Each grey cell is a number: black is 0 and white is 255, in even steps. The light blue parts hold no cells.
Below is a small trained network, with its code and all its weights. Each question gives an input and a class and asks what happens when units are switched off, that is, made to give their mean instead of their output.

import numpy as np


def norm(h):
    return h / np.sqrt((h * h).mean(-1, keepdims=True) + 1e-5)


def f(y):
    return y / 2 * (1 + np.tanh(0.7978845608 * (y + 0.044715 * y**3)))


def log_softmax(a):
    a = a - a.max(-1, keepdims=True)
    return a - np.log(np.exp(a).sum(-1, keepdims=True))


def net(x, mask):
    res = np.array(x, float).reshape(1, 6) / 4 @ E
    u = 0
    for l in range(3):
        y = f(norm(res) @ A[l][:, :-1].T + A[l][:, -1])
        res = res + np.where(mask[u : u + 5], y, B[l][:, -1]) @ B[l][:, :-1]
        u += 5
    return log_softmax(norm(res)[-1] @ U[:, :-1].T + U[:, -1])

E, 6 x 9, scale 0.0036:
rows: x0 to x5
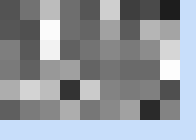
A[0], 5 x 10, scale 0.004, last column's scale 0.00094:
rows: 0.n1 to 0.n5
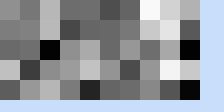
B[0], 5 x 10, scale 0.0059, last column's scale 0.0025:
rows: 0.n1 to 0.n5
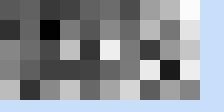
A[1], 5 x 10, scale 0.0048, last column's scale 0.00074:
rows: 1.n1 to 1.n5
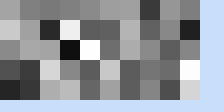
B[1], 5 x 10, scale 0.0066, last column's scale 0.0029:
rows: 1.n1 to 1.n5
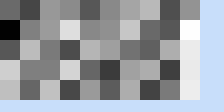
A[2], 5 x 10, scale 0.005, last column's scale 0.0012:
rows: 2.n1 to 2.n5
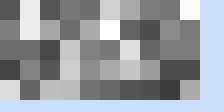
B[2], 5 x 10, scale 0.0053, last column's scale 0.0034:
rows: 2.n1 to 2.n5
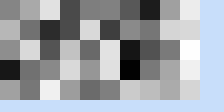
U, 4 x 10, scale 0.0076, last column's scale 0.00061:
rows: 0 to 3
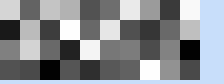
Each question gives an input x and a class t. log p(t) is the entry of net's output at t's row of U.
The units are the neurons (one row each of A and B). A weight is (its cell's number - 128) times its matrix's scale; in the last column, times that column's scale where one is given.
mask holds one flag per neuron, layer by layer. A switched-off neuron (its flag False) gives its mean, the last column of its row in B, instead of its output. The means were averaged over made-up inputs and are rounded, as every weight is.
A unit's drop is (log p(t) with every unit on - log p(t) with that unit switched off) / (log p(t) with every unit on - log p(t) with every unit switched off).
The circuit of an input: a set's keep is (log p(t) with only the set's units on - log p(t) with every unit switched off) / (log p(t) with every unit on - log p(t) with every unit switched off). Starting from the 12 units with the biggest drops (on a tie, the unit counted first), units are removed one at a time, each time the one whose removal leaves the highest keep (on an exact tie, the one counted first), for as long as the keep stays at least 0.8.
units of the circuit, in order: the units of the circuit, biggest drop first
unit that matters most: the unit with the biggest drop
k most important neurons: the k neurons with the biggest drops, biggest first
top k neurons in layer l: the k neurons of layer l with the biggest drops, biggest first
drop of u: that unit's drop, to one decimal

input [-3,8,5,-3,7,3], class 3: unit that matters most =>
0.n2
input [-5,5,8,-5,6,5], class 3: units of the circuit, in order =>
(0.n2 0.n1)
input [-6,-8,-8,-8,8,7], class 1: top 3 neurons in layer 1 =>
(1.n2 1.n5 1.n1)
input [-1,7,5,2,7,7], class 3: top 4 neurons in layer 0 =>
(0.n1 0.n2 0.n3 0.n4)
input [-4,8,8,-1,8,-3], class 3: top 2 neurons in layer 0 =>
(0.n2 0.n1)
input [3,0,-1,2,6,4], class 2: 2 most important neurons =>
(1.n3 0.n3)
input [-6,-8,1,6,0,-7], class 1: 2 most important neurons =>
(0.n3 1.n2)
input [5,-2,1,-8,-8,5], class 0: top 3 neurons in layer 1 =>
(1.n5 1.n4 1.n3)
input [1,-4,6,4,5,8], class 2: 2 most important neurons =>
(0.n3 1.n3)
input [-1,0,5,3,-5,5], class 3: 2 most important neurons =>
(0.n4 1.n2)
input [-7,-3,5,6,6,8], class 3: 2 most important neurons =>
(0.n4 0.n5)
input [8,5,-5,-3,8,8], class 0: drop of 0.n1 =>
0.0
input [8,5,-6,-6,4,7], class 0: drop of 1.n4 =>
0.1
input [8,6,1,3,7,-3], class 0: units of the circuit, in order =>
(1.n4)
